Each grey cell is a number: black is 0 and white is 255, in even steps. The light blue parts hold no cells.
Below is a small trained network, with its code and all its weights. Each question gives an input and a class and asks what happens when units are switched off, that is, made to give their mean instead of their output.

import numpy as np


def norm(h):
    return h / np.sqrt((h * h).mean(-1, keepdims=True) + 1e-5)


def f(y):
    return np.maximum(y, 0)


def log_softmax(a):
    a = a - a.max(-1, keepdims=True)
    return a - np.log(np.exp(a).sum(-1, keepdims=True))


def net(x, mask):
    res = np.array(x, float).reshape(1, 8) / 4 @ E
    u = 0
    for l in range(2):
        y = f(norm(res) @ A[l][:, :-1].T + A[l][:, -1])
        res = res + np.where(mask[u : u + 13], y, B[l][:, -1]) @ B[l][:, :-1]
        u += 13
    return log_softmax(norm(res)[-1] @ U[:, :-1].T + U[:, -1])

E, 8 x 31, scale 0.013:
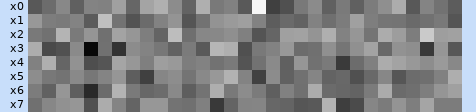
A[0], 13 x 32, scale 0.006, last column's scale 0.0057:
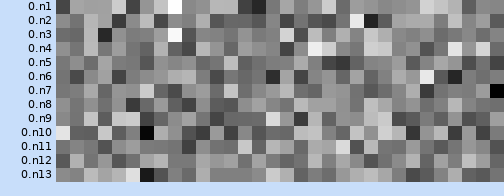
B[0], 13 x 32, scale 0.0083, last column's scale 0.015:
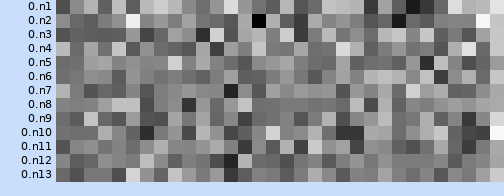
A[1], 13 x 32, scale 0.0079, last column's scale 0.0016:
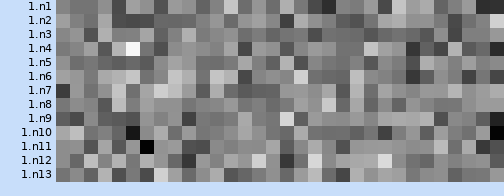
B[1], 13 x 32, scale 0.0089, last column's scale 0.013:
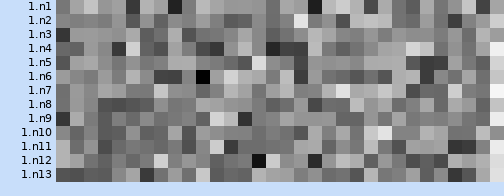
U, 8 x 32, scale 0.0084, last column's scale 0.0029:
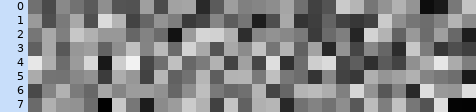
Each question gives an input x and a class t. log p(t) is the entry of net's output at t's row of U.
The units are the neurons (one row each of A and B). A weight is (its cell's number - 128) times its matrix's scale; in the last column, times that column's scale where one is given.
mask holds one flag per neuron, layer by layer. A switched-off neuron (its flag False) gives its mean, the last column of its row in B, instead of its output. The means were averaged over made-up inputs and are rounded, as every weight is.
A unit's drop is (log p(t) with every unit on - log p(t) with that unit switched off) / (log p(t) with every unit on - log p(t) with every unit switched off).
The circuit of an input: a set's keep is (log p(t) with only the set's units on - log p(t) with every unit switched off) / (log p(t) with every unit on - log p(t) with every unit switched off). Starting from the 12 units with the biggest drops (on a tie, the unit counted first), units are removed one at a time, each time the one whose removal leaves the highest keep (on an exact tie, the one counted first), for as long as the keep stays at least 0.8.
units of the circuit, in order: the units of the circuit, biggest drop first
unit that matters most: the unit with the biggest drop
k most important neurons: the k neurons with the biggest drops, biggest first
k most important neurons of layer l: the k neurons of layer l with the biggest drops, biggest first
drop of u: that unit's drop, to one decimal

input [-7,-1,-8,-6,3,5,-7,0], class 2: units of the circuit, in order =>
[1.n6]
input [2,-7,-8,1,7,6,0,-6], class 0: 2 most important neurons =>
[0.n1 1.n10]
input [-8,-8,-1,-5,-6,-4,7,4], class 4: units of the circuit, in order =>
[0.n4 1.n12]
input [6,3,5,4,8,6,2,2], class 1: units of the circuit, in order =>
[0.n2 1.n7]
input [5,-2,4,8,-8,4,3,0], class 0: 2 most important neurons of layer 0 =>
[0.n1 0.n4]
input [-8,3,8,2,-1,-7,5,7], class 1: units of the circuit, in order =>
[0.n2 0.n1]
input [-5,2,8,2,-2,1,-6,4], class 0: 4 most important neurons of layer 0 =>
[0.n10 0.n1 0.n13 0.n9]
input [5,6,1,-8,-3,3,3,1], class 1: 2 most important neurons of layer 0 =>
[0.n1 0.n10]
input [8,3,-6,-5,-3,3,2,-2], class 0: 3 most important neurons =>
[0.n1 0.n7 1.n7]
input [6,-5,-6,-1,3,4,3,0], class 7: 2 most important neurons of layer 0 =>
[0.n1 0.n2]
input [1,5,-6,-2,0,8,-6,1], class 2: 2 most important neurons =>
[0.n10 1.n6]
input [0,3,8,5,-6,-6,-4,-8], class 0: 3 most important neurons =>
[0.n10 0.n1 1.n11]
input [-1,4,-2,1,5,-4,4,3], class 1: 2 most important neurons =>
[0.n2 0.n1]
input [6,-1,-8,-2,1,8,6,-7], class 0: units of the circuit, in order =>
[0.n1]
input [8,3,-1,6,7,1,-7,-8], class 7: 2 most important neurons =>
[1.n1 0.n6]
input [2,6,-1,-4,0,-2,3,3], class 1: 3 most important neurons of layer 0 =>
[0.n1 0.n2 0.n10]
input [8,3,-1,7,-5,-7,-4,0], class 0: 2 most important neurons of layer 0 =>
[0.n10 0.n1]
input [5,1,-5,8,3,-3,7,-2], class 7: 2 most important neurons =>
[1.n1 0.n6]
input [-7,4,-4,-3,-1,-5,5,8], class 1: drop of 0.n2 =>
0.3
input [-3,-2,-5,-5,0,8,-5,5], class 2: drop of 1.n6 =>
0.1
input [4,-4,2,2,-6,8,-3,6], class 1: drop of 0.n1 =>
0.2
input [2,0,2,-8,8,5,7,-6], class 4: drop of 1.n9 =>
0.0
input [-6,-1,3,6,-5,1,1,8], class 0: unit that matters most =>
0.n10
